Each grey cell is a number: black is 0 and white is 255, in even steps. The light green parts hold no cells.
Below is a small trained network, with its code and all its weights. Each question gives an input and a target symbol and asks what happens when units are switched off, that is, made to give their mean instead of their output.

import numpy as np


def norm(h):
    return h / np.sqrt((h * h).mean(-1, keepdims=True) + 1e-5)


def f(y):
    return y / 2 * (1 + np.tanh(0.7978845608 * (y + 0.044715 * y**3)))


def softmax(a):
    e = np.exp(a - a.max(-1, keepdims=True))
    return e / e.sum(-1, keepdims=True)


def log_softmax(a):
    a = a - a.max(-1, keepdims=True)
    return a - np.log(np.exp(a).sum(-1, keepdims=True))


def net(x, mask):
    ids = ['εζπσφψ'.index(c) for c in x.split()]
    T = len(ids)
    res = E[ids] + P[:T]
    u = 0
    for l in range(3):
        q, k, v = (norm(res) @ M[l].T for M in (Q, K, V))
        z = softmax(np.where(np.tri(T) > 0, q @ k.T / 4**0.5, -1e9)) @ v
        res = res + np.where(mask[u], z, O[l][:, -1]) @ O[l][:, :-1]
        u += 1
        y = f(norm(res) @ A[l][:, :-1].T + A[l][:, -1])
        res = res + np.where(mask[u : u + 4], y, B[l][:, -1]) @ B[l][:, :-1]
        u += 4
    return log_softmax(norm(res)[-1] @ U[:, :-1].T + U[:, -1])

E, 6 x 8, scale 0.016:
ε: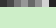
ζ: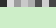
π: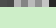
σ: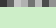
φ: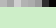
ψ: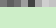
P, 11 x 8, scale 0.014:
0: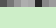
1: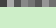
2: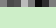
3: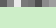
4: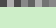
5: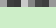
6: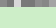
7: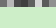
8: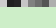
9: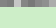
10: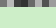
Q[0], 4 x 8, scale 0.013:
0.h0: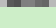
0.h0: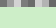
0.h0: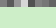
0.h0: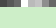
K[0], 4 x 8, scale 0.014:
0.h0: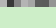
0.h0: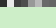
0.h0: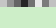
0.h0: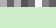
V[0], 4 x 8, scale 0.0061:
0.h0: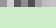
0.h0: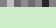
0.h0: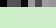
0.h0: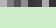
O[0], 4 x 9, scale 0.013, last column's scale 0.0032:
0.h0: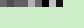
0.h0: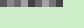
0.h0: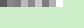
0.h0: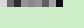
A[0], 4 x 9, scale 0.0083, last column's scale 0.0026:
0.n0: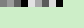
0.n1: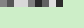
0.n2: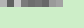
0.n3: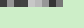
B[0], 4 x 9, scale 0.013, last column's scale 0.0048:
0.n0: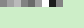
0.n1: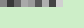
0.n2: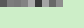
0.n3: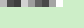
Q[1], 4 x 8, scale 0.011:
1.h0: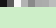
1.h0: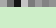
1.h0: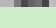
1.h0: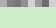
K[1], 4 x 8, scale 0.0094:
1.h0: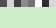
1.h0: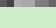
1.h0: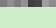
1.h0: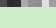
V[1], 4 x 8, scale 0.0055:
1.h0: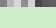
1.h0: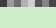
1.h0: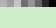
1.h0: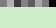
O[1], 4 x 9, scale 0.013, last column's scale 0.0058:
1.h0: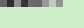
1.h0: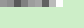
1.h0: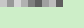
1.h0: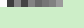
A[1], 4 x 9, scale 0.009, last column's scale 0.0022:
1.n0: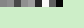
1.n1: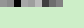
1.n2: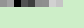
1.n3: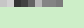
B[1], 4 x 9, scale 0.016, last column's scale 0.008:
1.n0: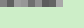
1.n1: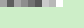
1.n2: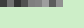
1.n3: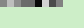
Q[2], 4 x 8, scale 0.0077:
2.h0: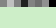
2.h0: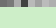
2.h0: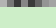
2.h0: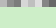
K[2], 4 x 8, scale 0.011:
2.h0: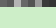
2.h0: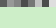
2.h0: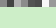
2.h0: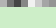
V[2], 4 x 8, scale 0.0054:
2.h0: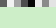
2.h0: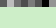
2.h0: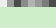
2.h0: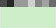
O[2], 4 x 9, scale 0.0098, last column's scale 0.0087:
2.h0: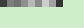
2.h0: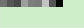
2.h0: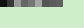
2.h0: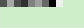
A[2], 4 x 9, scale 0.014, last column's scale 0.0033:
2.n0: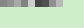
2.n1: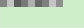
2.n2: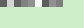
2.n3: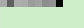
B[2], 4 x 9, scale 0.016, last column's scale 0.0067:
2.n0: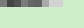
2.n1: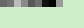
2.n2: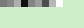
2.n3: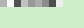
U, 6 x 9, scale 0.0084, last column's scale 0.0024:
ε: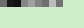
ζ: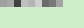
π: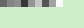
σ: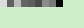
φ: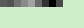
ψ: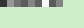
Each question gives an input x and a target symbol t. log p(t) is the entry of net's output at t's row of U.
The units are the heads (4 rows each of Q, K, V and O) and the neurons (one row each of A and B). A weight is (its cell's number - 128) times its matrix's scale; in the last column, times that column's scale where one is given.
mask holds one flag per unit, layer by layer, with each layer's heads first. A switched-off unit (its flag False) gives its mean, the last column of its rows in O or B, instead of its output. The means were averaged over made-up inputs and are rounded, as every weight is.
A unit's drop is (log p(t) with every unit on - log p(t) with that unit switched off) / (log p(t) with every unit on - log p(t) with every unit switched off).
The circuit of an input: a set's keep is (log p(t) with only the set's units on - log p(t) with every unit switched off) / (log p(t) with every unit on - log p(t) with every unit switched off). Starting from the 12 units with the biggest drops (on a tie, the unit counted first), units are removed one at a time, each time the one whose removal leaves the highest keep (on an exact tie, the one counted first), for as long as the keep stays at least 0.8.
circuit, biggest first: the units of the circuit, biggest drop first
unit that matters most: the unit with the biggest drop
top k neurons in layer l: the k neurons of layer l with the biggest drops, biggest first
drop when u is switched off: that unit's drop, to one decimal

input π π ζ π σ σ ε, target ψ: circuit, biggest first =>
(0.h0 2.h0)
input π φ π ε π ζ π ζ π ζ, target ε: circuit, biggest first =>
(0.h0 2.n0)
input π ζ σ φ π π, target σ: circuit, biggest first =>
(0.h0 1.h0)
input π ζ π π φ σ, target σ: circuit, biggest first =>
(0.h0)
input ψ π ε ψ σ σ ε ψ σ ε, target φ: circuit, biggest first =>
(1.h0 0.h0)
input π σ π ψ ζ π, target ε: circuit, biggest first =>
(0.h0 2.n0)
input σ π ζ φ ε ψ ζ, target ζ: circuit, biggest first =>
(0.h0 2.n3)
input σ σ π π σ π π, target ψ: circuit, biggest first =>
(0.h0 2.h0)
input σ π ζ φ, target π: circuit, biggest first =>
(0.h0 0.n3 2.n2 1.n1)
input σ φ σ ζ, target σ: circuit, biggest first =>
(1.h0 0.h0)
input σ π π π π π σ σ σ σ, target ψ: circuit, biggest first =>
(0.h0 2.h0 0.n3)
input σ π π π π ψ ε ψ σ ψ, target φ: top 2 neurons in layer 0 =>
(0.n1 0.n0)
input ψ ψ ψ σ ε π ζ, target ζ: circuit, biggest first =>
(0.h0 2.n3)
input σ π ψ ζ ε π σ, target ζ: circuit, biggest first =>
(2.n3)
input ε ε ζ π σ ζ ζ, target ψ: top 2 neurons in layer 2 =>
(2.n3 2.n1)
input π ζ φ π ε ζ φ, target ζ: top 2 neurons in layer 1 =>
(1.n1 1.n3)
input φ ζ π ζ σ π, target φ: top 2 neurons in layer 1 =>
(1.n1 1.n0)
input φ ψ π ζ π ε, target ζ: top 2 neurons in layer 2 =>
(2.n3 2.n0)
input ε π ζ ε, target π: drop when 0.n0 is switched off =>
0.0
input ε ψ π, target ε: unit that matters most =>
0.h0
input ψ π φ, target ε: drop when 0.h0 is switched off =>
0.3
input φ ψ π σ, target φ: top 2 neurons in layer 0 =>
(0.n1 0.n0)
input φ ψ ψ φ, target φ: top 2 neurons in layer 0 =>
(0.n3 0.n0)
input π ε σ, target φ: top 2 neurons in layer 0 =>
(0.n3 0.n1)
